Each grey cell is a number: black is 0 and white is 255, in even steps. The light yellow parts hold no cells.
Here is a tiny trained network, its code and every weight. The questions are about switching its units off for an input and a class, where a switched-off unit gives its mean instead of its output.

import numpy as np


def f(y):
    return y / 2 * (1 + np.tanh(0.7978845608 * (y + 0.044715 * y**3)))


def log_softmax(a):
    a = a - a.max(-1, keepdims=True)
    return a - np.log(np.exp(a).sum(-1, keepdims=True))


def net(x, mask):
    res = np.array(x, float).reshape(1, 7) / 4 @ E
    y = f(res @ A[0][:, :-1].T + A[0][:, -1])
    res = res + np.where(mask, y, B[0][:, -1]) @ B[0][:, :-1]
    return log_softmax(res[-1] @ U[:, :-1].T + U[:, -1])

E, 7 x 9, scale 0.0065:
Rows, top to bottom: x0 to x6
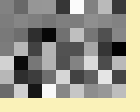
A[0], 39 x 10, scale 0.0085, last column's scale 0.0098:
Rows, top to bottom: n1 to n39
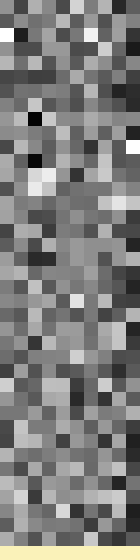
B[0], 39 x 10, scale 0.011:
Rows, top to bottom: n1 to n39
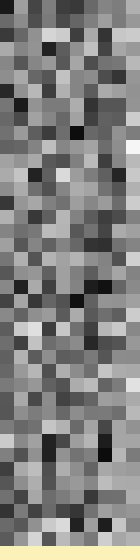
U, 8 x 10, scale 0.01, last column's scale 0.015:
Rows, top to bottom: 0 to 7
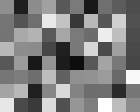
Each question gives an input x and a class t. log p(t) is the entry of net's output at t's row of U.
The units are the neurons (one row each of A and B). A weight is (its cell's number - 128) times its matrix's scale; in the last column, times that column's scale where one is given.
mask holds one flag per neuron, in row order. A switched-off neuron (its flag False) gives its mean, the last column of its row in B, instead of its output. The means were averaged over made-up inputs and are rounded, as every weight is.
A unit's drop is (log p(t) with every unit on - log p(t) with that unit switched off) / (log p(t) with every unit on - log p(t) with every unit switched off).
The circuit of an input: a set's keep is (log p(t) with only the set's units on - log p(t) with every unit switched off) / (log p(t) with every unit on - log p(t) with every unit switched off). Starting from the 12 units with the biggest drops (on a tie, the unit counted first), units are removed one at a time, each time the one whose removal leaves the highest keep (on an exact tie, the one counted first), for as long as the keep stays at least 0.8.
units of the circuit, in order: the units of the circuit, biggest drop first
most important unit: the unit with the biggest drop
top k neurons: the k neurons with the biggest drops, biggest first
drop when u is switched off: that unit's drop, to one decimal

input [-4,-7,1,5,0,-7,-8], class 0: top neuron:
n8
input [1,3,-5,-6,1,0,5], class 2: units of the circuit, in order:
n24; n34
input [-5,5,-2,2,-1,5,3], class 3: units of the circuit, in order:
n28; n12
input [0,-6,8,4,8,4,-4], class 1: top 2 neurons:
n3; n13
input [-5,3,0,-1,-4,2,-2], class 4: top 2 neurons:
n37; n3
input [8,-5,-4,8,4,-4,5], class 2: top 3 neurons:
n39; n27; n35
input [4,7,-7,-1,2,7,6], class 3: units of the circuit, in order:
n28; n4
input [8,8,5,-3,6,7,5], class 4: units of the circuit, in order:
n1; n22
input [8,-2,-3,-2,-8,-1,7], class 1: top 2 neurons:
n31; n38
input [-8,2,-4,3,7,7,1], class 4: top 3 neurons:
n29; n37; n11
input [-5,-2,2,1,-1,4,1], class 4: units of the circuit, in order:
n29; n37
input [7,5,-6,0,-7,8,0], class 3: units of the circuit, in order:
n4; n12
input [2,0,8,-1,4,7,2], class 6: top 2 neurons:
n19; n6
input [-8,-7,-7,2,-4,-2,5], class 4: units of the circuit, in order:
n37
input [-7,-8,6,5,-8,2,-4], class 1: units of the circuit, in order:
n11; n17
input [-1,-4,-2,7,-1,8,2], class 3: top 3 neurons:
n12; n28; n4
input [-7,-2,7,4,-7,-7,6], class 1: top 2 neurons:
n31; n11
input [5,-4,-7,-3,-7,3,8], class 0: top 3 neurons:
n36; n25; n9
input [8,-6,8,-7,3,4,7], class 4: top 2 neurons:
n22; n1
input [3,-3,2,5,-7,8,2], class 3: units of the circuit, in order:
n12
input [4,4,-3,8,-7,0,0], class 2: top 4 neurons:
n27; n35; n3; n7
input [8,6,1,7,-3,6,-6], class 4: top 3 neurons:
n1; n22; n26
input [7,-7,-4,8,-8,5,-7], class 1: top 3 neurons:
n17; n38; n11
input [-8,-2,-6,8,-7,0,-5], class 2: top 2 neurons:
n27; n7
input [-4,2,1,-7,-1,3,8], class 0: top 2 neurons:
n25; n36
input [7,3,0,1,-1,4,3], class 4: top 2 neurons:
n22; n1
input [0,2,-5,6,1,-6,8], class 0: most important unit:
n9
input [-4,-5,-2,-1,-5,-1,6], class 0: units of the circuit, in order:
n36; n25
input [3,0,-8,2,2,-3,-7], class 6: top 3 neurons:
n13; n14; n9
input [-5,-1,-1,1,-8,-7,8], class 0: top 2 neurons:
n36; n9
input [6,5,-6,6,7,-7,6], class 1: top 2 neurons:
n3; n28
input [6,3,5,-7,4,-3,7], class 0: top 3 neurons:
n25; n36; n39
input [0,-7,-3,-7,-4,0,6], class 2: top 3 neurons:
n24; n34; n23
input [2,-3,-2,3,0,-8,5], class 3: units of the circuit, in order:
n32
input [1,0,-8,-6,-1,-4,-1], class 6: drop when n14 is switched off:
0.2
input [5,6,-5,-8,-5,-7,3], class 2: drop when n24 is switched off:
0.2
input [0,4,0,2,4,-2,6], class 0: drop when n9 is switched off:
0.1
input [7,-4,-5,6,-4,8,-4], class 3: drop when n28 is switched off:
0.4
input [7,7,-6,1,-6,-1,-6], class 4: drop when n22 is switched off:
0.5
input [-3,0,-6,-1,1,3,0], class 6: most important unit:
n13
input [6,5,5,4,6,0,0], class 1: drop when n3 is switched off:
0.9
